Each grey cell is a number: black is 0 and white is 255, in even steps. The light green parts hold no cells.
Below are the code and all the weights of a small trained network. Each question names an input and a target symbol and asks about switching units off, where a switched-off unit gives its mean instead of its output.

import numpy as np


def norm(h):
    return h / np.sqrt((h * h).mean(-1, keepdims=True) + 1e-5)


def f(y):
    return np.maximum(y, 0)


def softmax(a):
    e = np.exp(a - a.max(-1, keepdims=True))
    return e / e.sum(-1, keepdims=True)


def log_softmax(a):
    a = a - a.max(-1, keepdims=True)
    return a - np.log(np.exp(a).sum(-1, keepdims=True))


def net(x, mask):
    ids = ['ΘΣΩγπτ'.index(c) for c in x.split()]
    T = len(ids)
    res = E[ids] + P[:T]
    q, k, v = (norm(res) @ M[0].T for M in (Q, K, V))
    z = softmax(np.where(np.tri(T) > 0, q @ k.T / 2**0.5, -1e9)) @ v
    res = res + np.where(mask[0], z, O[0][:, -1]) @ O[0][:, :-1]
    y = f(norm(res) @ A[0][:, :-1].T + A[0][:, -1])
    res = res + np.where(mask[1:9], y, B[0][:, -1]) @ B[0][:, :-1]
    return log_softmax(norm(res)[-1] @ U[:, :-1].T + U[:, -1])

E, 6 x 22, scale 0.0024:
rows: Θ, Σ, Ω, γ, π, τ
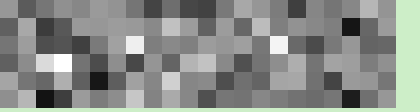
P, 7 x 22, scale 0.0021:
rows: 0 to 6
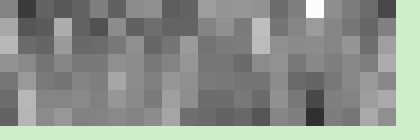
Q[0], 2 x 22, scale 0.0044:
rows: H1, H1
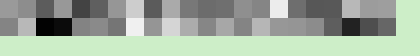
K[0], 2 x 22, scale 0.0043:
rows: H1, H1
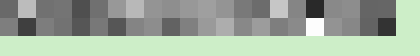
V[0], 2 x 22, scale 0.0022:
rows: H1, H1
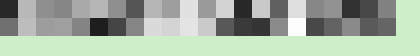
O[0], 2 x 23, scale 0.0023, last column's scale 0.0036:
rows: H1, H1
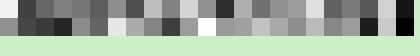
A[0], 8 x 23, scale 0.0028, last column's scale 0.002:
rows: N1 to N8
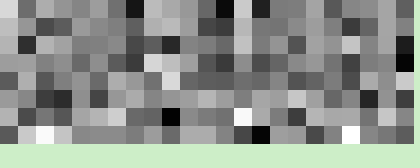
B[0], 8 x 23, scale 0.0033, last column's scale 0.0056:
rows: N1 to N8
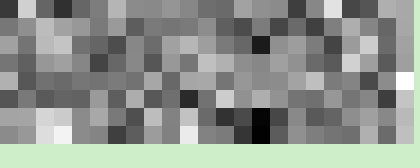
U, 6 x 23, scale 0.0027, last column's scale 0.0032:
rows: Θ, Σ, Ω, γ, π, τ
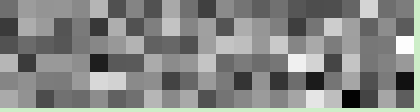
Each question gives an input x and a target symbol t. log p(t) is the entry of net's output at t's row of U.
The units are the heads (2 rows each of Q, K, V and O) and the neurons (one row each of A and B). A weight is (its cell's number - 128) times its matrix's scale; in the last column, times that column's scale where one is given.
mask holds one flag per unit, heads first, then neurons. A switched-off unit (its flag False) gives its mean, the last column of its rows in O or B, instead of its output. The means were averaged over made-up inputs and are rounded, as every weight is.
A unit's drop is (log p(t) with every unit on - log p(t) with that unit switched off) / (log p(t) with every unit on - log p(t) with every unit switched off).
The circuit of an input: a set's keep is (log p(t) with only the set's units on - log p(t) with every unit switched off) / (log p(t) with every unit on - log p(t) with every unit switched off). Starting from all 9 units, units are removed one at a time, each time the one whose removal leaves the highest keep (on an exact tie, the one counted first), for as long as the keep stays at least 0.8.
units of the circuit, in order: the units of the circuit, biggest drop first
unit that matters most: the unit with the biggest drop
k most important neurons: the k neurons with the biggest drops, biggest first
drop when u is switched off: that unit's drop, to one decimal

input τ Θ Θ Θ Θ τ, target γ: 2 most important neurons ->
N5; N4
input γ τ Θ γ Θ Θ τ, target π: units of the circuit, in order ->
H1; N2; N6
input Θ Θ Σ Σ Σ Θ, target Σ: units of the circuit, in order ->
H1; N1
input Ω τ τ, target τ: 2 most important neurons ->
N5; N6
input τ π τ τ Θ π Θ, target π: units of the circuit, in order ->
H1; N8; N7
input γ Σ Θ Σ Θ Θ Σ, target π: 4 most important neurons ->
N2; N6; N7; N1
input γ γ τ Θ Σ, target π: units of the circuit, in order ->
H1; N2; N7; N6
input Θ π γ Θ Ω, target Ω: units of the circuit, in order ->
H1; N7
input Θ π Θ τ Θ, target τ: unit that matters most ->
N5
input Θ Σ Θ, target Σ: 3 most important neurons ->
N1; N8; N7
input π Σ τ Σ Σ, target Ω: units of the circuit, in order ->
H1; N6
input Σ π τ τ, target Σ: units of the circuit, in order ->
H1; N1; N2; N4
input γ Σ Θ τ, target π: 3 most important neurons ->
N2; N7; N6
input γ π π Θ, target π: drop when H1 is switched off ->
1.3
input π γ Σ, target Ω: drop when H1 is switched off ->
0.9
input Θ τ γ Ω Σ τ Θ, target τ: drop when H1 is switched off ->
0.5
